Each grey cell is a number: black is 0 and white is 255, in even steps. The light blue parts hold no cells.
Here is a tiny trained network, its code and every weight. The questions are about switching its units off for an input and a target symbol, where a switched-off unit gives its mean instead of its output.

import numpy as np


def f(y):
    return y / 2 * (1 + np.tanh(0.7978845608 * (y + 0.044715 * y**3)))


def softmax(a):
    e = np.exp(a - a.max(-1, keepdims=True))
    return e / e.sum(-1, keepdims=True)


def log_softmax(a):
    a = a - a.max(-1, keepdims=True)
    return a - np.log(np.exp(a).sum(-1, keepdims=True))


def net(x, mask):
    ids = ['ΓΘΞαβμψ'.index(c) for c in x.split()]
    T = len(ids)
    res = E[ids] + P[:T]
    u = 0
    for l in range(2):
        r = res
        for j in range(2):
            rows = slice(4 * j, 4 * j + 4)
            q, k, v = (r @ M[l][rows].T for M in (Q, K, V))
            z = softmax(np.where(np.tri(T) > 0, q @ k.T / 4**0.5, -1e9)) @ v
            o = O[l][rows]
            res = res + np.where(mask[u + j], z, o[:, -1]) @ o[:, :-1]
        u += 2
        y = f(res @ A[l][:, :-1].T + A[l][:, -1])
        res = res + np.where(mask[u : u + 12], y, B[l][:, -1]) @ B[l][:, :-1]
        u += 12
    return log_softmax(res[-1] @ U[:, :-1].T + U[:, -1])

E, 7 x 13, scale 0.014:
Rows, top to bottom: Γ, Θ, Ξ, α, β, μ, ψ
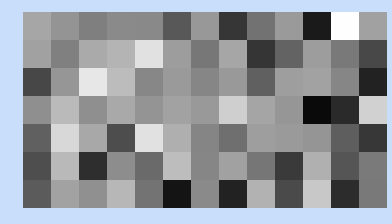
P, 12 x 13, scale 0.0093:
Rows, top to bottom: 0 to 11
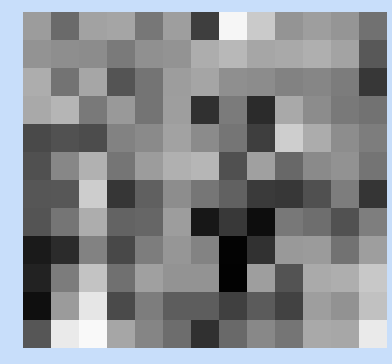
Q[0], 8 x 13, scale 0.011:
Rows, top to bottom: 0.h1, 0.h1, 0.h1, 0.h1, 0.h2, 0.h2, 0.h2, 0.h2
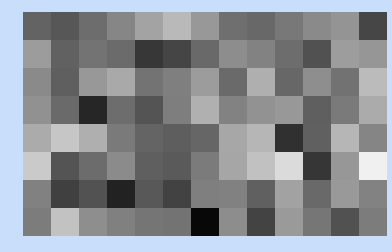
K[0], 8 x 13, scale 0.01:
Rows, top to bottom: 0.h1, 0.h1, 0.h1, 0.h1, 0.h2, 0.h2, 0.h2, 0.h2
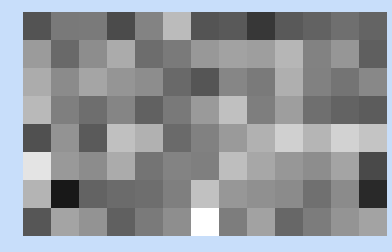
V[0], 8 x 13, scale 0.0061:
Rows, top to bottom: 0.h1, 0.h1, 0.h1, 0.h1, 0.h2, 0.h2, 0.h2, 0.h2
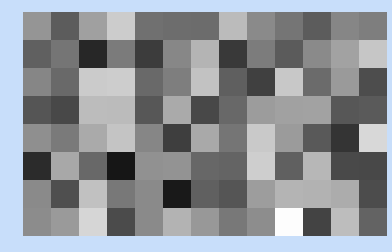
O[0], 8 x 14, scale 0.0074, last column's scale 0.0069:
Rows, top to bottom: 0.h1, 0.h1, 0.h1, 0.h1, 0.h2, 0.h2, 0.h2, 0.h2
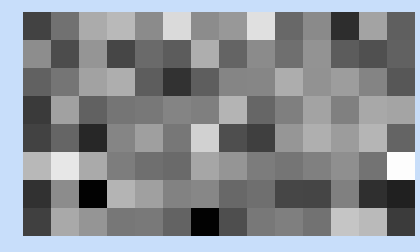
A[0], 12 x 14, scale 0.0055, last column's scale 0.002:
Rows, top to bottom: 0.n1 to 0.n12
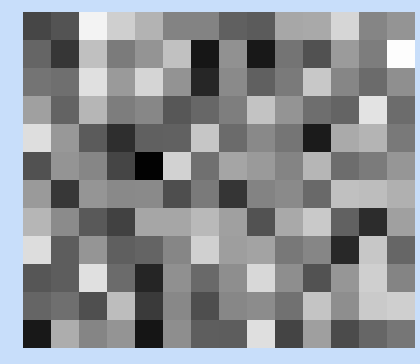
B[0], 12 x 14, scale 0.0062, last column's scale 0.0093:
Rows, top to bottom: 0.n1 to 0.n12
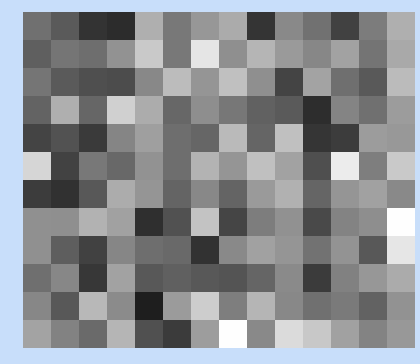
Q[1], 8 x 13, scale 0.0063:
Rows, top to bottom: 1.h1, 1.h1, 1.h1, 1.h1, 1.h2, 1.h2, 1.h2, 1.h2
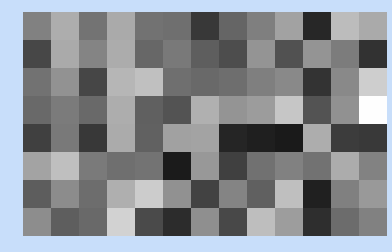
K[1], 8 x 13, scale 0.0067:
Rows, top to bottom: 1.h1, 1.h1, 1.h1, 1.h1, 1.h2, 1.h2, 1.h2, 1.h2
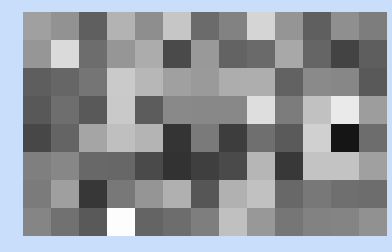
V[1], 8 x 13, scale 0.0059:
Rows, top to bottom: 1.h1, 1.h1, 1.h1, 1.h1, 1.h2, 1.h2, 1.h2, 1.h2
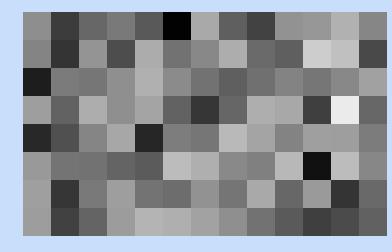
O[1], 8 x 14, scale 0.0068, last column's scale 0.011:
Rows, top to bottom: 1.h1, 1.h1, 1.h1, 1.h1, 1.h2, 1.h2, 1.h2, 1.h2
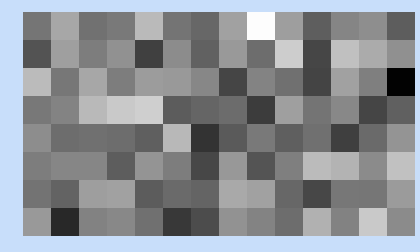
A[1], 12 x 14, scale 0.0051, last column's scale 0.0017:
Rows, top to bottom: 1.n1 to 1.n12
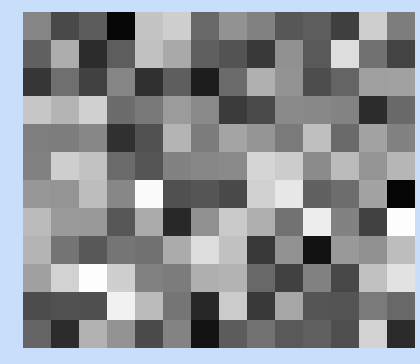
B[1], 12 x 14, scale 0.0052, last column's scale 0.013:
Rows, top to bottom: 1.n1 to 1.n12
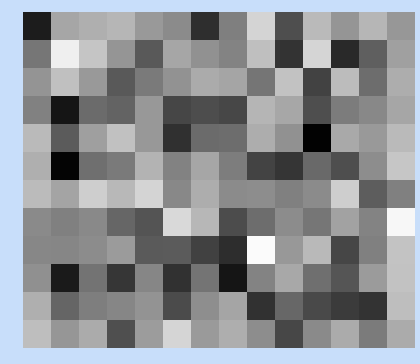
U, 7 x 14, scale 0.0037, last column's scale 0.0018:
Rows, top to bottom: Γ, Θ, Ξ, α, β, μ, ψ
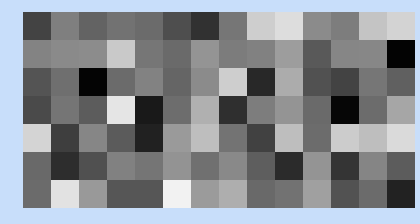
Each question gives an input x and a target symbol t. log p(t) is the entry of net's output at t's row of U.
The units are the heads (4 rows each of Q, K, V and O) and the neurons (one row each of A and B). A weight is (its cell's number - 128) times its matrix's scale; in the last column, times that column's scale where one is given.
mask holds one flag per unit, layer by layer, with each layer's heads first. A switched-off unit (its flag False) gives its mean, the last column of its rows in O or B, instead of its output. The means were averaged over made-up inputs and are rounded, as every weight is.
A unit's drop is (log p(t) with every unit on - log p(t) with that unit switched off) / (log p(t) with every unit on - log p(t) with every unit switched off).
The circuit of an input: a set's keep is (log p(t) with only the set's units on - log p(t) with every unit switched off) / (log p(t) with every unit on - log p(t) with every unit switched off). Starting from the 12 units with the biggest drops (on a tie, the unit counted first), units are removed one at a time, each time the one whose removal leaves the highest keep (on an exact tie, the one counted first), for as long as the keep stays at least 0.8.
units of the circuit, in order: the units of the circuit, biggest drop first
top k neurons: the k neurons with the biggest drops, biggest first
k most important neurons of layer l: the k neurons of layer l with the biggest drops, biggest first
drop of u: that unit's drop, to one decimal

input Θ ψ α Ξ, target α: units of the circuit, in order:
[0.h2, 1.h2, 0.n6]
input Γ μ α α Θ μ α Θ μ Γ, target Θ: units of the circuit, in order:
[1.h1, 0.h2, 1.n7]
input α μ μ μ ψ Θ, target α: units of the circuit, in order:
[0.h2, 1.h2, 0.n8, 1.n9]
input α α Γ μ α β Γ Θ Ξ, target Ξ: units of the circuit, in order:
[0.h2, 0.h1, 0.n1]
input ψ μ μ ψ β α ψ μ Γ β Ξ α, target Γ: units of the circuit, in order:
[0.h2, 1.h1, 1.n1]
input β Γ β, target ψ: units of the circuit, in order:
[0.h2, 1.n2, 1.h2]
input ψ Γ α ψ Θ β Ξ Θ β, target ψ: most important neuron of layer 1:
[1.n2]
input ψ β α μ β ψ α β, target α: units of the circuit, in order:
[0.h2, 1.h2, 0.n8, 0.n6]
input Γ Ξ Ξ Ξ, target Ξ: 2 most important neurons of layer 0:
[0.n1, 0.n12]
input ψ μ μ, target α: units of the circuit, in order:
[0.h2, 1.h2, 0.n8, 1.n9]
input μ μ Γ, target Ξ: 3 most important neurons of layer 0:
[0.n5, 0.n6, 0.n8]
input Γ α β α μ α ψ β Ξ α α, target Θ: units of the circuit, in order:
[0.h2, 1.h1, 1.n7]
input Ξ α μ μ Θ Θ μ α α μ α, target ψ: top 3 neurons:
[1.n12, 0.n12, 1.n3]
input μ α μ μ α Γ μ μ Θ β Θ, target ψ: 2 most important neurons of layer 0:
[0.n8, 0.n3]
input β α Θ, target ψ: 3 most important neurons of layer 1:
[1.n2, 1.n10, 1.n4]
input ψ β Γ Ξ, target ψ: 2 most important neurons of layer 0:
[0.n8, 0.n3]
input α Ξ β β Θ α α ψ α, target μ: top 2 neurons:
[0.n1, 0.n4]
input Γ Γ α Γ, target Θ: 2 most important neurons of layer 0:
[0.n7, 0.n2]
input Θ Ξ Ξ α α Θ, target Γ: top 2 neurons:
[0.n1, 0.n3]
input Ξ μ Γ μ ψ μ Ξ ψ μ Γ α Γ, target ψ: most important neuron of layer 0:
[0.n12]
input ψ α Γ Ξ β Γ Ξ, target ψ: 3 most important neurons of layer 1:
[1.n2, 1.n10, 1.n5]
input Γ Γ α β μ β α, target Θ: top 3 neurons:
[1.n7, 0.n7, 0.n2]
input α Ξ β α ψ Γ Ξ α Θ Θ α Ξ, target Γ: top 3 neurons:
[0.n1, 0.n3, 1.n1]
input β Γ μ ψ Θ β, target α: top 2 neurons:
[0.n8, 0.n6]
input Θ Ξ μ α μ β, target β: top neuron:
[1.n8]
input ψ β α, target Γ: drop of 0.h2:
0.5
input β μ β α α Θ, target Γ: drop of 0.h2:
0.9
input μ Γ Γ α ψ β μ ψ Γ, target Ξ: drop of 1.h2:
0.0
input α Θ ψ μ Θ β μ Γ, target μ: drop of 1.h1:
0.5
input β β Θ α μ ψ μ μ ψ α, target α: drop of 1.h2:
0.4
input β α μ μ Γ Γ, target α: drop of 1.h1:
0.3
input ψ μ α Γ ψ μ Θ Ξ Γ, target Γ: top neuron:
[1.n1]
